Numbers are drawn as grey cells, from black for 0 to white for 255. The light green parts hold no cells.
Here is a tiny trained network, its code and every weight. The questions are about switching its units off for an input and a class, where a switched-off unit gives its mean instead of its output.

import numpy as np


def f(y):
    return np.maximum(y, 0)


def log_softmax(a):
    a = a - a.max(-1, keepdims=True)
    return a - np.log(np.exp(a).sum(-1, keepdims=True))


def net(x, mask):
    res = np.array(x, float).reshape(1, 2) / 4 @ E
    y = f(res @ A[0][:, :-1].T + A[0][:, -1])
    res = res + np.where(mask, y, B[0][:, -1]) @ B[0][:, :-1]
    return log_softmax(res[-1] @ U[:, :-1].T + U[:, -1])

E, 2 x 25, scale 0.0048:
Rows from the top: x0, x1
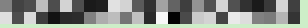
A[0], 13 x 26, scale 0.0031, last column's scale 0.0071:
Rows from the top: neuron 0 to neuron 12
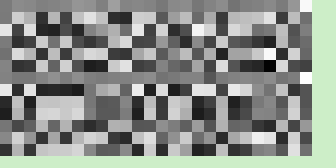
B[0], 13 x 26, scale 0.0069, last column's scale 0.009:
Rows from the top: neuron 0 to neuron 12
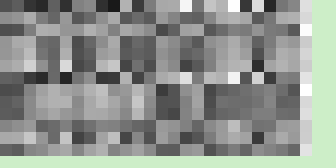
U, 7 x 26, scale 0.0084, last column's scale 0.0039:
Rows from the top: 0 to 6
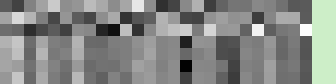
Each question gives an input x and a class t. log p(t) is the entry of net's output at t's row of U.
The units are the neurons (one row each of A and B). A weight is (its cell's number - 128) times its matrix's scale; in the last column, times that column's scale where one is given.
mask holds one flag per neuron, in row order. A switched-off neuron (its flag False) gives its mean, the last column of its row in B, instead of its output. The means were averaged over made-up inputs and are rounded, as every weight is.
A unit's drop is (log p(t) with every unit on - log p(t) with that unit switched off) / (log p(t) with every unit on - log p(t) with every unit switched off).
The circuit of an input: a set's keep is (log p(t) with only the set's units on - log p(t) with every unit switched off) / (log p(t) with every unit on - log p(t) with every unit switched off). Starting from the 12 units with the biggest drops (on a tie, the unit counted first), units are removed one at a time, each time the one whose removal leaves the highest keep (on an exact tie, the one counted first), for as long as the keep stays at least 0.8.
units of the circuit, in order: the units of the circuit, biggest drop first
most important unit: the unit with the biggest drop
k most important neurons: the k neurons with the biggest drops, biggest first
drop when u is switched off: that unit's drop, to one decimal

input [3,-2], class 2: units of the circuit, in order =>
[neuron 11; neuron 7]
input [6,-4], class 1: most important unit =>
neuron 5
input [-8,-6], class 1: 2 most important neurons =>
[neuron 11; neuron 4]
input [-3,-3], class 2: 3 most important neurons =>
[neuron 7; neuron 5; neuron 2]
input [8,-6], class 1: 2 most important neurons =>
[neuron 5; neuron 3]
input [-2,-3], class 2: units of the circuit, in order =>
[neuron 7; neuron 5]
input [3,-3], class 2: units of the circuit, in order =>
[neuron 7; neuron 11]
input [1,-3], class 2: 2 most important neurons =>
[neuron 7; neuron 2]
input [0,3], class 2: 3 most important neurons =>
[neuron 8; neuron 9; neuron 12]
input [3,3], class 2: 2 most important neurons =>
[neuron 8; neuron 9]
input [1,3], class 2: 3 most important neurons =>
[neuron 8; neuron 9; neuron 12]
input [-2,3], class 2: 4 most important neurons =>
[neuron 8; neuron 9; neuron 12; neuron 5]
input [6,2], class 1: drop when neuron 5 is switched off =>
0.1
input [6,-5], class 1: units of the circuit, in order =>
[neuron 5]
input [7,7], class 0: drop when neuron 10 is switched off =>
-0.1
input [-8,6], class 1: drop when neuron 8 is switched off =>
0.0
